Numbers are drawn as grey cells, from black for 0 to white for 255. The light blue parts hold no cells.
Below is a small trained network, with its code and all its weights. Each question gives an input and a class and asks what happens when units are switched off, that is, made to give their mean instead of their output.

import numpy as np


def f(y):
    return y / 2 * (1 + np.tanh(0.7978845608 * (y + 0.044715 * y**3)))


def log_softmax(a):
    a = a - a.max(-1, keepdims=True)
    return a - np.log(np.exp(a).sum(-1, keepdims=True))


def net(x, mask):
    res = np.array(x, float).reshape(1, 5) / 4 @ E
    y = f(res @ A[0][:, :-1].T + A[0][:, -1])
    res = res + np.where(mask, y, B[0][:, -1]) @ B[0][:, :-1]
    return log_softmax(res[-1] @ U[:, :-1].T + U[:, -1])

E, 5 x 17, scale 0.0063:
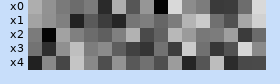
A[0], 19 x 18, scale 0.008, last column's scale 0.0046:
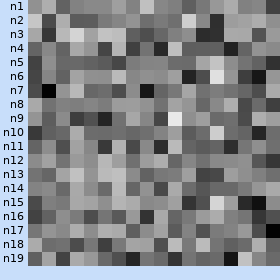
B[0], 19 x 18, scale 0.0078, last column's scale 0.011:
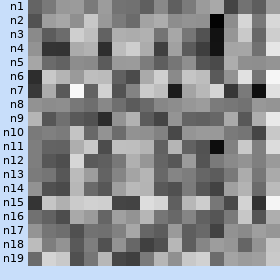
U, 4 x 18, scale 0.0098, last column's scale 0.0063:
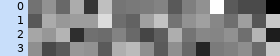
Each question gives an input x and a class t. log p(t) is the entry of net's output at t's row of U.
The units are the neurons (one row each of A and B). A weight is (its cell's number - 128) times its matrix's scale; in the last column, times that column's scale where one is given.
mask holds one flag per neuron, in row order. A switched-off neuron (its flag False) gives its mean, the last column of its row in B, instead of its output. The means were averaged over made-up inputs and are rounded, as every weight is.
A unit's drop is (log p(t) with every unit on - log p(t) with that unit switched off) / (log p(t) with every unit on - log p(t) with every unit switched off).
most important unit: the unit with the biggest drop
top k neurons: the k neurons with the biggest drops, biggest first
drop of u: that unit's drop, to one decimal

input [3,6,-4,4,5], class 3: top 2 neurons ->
[n4; n11]
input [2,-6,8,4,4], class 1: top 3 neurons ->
[n7; n15; n6]
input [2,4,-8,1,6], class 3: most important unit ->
n4
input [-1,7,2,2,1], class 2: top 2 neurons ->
[n15; n6]
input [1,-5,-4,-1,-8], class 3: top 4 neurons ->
[n15; n6; n7; n19]
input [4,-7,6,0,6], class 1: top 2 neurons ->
[n15; n6]
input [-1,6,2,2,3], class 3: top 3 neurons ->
[n15; n6; n9]
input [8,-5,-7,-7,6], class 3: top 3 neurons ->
[n4; n11; n14]
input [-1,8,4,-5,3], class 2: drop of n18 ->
0.1
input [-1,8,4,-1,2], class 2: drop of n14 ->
0.1
